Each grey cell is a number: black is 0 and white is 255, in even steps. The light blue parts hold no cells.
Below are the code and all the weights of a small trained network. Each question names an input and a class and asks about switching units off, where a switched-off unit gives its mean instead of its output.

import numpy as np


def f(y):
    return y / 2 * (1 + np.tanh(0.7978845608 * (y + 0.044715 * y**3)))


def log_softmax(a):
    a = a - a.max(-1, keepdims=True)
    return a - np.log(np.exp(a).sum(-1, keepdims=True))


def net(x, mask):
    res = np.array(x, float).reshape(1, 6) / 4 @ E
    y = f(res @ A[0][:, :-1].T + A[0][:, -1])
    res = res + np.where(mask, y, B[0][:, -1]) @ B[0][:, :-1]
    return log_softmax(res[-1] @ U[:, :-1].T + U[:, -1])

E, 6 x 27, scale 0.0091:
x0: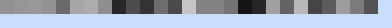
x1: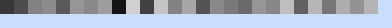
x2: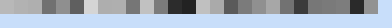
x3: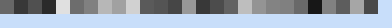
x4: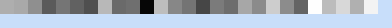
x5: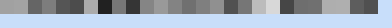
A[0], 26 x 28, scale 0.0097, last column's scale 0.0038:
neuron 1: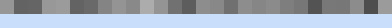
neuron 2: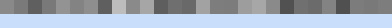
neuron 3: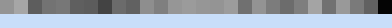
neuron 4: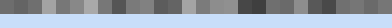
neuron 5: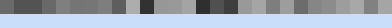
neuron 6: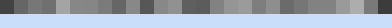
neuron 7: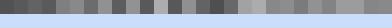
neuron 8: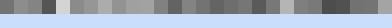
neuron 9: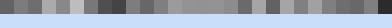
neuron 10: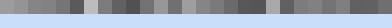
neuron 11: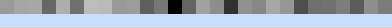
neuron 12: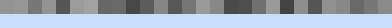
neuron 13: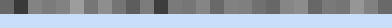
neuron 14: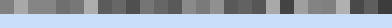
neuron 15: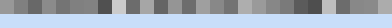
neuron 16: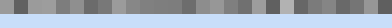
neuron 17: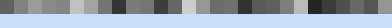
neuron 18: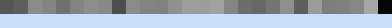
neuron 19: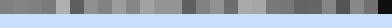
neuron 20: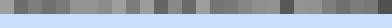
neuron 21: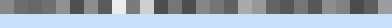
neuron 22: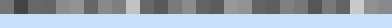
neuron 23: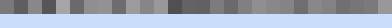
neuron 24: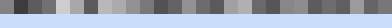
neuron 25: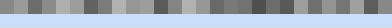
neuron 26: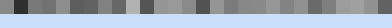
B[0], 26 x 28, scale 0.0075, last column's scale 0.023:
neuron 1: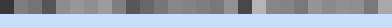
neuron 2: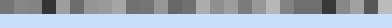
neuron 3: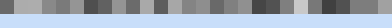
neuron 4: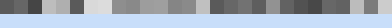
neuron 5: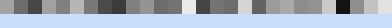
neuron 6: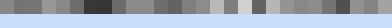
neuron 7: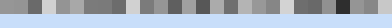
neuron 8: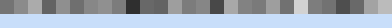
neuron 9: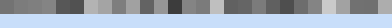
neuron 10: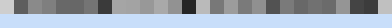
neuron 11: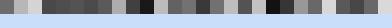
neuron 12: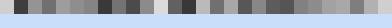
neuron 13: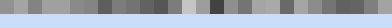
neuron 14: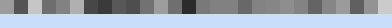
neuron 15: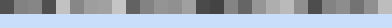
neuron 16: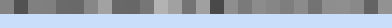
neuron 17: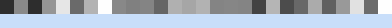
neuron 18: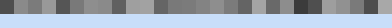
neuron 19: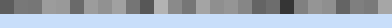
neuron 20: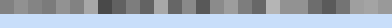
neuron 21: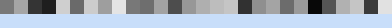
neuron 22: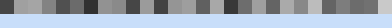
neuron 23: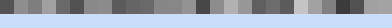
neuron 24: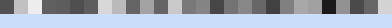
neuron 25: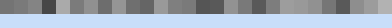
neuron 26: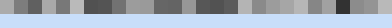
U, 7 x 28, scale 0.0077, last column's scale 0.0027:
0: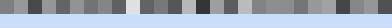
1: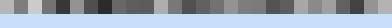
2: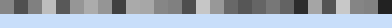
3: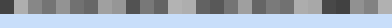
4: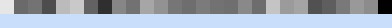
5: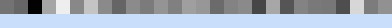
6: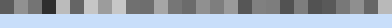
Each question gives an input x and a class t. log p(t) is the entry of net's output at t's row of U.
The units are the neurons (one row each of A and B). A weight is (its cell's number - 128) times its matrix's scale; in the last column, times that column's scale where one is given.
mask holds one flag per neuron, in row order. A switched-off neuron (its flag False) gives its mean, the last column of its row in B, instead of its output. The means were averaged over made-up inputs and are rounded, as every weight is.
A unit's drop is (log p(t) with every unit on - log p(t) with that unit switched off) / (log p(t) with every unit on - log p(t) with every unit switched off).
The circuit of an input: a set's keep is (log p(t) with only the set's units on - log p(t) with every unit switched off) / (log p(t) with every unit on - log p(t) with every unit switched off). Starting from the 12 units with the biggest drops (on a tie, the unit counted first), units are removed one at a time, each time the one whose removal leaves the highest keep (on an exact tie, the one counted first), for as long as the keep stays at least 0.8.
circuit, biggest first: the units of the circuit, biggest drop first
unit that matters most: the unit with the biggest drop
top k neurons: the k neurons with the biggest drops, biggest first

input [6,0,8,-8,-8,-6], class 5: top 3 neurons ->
neuron 17; neuron 4; neuron 24
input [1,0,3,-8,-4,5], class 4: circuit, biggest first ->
neuron 11; neuron 14
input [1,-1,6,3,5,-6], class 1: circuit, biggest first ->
neuron 11; neuron 17
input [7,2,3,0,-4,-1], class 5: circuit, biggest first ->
neuron 17
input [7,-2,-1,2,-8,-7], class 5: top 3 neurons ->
neuron 17; neuron 4; neuron 11
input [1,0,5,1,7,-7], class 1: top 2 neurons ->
neuron 17; neuron 11
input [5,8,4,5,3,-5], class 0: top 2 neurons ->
neuron 7; neuron 5
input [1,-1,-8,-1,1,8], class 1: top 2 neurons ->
neuron 17; neuron 21
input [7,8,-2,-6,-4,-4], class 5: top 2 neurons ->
neuron 17; neuron 4
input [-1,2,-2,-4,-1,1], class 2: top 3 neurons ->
neuron 11; neuron 5; neuron 21
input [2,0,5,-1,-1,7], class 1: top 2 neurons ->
neuron 17; neuron 14
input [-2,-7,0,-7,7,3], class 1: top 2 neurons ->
neuron 17; neuron 21
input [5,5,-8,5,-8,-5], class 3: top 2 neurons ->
neuron 24; neuron 22
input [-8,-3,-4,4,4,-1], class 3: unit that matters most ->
neuron 24
